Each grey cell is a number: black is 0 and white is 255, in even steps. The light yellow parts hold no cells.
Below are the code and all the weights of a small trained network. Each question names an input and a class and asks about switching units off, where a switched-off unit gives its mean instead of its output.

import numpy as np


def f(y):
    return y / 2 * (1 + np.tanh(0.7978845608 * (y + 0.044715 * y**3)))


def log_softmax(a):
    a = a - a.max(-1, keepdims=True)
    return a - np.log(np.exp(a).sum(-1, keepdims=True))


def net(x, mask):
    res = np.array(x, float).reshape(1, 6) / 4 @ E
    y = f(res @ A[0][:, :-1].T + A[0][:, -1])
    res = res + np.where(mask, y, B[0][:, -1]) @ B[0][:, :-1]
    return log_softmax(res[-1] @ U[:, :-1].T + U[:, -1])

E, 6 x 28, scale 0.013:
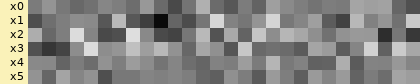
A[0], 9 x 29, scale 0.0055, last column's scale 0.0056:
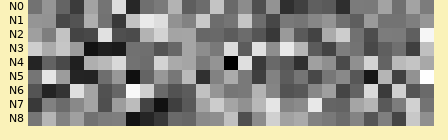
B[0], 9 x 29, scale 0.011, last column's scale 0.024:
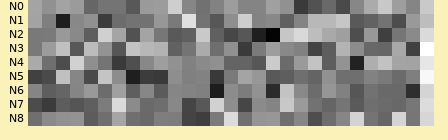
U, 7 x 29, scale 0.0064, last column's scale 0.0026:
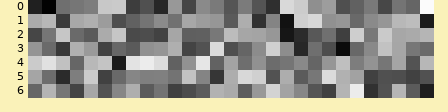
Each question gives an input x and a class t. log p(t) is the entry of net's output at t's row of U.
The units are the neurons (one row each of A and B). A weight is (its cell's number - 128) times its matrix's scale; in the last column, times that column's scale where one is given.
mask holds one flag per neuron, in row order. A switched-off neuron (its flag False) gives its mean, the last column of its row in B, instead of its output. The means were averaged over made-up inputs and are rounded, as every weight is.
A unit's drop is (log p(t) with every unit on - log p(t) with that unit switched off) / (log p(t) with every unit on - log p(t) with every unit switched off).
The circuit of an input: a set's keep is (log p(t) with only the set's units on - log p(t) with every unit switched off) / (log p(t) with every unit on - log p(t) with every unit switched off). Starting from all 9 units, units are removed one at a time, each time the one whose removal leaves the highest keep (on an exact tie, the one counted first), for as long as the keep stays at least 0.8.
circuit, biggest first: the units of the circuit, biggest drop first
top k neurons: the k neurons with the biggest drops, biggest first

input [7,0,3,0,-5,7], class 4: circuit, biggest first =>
(N5)
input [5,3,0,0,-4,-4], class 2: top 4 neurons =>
(N2 N3 N4 N6)
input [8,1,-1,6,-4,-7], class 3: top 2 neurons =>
(N2 N4)
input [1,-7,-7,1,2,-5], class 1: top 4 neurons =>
(N4 N1 N7 N6)
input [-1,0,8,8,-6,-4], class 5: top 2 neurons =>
(N1 N2)
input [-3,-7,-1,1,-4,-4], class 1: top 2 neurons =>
(N1 N7)
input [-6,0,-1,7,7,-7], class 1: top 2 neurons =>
(N4 N1)
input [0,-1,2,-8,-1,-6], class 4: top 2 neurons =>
(N3 N7)
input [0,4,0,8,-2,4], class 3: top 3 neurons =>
(N4 N2 N5)
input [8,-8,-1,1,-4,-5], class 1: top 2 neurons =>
(N1 N7)
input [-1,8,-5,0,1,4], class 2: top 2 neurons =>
(N8 N5)
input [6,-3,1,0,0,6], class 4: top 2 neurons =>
(N5 N7)
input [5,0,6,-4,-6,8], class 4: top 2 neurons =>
(N3 N7)
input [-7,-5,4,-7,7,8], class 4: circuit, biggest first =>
(N3)
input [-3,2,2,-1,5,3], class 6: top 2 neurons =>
(N2 N5)
